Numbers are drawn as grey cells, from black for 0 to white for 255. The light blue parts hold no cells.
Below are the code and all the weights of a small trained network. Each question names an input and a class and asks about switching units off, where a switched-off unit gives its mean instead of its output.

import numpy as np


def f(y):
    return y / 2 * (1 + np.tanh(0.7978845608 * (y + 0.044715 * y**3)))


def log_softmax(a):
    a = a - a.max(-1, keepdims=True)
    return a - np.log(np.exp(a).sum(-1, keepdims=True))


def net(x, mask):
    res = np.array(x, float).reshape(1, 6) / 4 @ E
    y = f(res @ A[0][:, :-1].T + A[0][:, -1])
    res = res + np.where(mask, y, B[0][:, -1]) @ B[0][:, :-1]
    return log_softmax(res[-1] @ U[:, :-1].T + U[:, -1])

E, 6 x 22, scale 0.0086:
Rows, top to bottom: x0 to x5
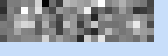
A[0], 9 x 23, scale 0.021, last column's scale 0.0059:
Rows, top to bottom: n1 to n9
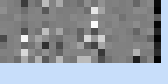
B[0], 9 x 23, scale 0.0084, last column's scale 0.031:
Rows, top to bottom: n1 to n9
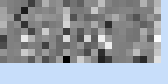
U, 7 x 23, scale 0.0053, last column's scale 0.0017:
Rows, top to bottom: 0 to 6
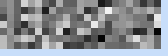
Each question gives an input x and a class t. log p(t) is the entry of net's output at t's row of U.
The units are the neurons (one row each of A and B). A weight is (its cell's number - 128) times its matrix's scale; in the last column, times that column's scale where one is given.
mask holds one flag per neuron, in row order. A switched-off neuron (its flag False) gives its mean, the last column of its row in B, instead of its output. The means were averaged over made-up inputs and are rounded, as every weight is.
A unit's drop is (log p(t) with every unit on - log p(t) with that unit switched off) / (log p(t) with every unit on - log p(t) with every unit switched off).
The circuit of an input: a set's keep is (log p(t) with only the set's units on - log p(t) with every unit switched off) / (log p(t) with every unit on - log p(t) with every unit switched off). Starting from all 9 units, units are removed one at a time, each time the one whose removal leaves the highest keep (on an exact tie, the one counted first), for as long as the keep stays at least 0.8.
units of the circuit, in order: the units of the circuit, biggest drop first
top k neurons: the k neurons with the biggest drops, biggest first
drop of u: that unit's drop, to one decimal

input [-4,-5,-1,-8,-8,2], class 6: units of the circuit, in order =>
(n1)
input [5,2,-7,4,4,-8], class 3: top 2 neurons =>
(n4; n2)
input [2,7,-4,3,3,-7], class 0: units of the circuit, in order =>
(n8; n9)
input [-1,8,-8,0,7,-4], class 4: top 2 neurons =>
(n9; n6)
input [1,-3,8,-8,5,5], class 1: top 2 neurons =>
(n7; n9)
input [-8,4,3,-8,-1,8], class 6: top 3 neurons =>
(n5; n1; n4)
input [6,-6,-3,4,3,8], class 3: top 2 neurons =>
(n2; n4)
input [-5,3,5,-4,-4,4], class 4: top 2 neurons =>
(n9; n8)
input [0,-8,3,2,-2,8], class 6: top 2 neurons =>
(n1; n5)
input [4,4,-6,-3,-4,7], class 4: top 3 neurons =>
(n9; n8; n4)
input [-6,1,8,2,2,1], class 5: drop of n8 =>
0.1
